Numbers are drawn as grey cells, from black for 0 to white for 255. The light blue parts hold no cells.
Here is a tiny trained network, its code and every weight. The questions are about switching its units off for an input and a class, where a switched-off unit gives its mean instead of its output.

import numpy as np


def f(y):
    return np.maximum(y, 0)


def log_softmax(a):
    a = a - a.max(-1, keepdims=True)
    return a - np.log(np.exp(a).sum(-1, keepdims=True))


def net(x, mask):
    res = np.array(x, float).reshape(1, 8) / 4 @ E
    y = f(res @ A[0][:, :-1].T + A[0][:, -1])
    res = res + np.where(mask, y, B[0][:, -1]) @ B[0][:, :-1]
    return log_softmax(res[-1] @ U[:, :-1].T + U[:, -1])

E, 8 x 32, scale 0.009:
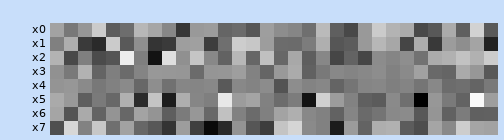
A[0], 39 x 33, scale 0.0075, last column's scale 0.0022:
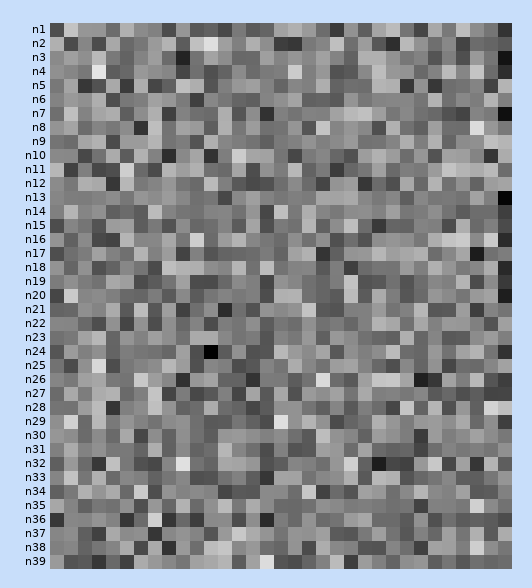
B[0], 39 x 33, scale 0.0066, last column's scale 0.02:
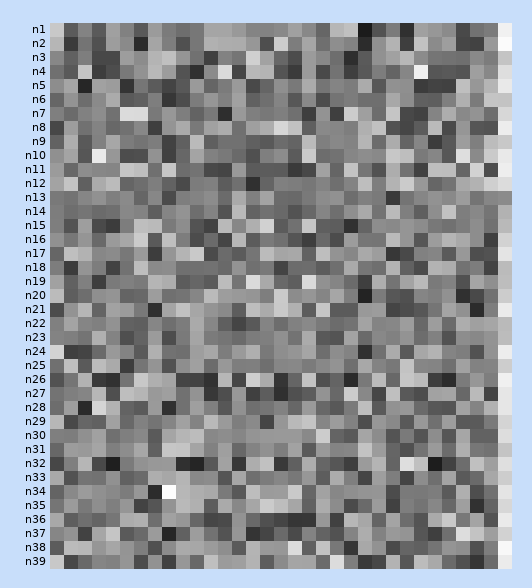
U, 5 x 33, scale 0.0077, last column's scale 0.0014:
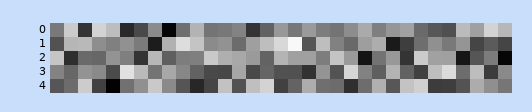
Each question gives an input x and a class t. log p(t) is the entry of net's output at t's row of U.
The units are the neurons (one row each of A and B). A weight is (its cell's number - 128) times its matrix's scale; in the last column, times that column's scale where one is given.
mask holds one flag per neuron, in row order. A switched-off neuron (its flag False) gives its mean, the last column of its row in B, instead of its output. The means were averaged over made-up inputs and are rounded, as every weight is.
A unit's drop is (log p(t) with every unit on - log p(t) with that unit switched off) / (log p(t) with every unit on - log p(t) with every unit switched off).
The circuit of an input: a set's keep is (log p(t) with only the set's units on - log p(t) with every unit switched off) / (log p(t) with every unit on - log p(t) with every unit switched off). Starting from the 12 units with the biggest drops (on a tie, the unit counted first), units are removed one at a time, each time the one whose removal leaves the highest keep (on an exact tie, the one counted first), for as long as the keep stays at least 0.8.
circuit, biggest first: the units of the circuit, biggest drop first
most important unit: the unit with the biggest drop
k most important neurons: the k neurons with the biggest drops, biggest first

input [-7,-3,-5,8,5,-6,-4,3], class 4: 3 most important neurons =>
(n32; n15; n19)
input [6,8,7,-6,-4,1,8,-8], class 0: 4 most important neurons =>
(n37; n10; n5; n1)
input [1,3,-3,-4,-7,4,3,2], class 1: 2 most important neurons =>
(n28; n12)
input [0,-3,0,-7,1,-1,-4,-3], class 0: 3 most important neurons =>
(n1; n24; n20)
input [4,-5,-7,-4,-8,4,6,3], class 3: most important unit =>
n7
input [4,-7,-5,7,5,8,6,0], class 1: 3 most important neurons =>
(n38; n8; n31)
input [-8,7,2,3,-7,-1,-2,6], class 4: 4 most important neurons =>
(n32; n19; n15; n28)
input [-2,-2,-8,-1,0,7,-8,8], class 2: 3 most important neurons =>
(n20; n24; n1)
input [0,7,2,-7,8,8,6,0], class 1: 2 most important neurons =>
(n38; n8)
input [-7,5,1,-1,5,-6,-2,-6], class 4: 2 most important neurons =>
(n32; n38)
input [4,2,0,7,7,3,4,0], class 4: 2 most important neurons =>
(n26; n21)
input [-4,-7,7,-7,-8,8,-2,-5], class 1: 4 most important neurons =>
(n38; n35; n8; n10)
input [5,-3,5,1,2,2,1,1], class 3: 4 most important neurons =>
(n11; n32; n16; n19)
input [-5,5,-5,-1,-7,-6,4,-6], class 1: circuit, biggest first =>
(n34)
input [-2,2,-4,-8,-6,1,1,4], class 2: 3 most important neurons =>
(n11; n20; n24)
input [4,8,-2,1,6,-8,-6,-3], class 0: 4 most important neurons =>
(n10; n5; n37; n38)
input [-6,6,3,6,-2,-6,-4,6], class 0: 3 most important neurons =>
(n37; n5; n10)
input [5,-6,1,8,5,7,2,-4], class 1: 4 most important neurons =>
(n38; n8; n35; n10)
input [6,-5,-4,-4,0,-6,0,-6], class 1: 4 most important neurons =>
(n17; n21; n34; n32)
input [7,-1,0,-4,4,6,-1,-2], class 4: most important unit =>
n26
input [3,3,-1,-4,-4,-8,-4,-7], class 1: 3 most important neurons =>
(n21; n34; n17)
